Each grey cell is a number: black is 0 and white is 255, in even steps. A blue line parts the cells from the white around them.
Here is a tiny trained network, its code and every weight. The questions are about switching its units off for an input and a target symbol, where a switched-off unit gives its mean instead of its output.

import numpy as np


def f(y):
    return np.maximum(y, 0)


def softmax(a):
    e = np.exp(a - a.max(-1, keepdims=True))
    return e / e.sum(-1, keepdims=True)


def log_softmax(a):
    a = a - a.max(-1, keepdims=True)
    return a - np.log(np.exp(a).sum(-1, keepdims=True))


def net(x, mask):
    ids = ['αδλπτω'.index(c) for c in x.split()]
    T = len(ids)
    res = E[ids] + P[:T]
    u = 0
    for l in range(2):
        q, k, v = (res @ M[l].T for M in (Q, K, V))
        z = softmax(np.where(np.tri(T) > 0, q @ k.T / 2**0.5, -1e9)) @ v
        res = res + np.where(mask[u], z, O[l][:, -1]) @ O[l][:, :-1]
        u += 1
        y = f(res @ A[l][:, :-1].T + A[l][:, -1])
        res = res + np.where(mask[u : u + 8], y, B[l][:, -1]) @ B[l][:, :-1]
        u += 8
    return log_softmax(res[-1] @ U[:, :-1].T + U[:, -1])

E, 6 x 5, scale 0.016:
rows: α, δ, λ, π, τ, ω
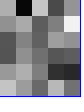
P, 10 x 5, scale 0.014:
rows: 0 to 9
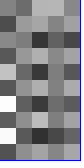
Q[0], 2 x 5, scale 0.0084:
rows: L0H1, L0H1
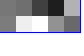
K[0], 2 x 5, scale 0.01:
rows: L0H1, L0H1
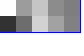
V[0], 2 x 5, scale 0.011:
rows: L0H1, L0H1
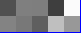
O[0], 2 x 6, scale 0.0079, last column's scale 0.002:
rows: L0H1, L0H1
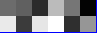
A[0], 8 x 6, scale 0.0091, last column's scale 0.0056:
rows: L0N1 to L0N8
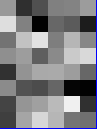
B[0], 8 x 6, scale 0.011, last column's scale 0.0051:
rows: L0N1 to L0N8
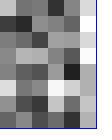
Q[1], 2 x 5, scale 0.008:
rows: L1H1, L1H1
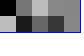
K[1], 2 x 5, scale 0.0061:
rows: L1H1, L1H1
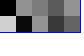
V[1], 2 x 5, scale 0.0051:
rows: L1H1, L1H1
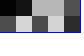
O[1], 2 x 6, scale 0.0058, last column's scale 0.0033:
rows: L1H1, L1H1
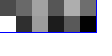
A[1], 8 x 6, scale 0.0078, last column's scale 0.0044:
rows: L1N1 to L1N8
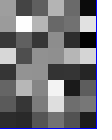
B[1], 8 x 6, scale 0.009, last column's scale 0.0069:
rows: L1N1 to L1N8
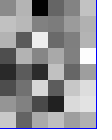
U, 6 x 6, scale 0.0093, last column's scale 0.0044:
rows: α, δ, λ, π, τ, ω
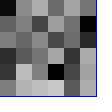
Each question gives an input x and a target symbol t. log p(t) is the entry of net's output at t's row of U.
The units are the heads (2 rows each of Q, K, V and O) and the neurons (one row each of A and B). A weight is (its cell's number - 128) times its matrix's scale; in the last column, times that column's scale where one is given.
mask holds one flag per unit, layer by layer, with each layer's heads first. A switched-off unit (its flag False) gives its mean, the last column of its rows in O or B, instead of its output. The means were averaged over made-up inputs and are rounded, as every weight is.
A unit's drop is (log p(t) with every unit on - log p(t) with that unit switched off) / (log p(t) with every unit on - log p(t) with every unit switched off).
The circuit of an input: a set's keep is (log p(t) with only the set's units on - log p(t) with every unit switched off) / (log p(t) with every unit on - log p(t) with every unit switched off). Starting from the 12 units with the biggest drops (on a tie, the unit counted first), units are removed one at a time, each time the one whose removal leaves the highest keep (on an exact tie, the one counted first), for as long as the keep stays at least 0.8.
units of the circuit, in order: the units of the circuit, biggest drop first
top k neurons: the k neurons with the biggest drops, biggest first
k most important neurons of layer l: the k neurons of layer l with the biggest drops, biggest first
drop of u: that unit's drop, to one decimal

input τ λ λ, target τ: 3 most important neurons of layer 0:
(L0N2 L0N7 L0N5)
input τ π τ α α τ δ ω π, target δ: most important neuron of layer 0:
(L0N6)
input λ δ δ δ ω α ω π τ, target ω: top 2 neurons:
(L0N6 L1N7)
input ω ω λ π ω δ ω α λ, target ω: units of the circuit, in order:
(L0H1 L1N7)
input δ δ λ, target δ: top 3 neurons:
(L0N6 L1N1 L1N7)
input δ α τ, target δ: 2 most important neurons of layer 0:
(L0N6 L0N4)
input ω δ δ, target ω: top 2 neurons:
(L1N7 L0N4)
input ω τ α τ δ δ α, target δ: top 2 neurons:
(L0N6 L1N6)
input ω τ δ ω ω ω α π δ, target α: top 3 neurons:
(L0N2 L0N4 L1N6)
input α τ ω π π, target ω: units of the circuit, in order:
(L0H1 L0N6 L1N7)
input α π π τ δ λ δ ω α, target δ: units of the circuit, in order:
(L0N6 L0H1 L1N1)
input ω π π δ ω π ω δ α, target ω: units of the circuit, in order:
(L0H1 L1H1 L0N2)
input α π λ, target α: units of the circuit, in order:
(L1H1 L0N1 L1N6)
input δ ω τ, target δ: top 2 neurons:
(L0N6 L0N2)
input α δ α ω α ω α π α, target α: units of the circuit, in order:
(L1H1 L0N2)
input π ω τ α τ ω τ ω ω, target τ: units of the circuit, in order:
(L0H1)
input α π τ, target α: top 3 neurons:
(L0N6 L0N2 L0N1)
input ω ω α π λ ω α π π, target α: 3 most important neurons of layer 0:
(L0N2 L0N1 L0N6)
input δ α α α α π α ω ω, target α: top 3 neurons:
(L0N2 L1N6 L0N1)
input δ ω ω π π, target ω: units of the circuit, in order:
(L0H1 L0N6)
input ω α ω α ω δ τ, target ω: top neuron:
(L0N6)
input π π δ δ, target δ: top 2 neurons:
(L0N7 L1N1)
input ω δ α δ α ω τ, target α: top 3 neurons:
(L0N2 L0N1 L0N6)
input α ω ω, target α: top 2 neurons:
(L0N2 L0N1)
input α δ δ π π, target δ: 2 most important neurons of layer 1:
(L1N1 L1N7)
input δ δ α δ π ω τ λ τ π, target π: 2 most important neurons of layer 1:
(L1N5 L1N7)
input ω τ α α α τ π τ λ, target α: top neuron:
(L0N2)
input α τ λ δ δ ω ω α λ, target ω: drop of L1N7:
0.3
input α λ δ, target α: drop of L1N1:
0.1
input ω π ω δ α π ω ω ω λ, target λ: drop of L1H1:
0.4
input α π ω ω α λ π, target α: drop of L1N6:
0.2
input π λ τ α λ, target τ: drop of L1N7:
-0.1
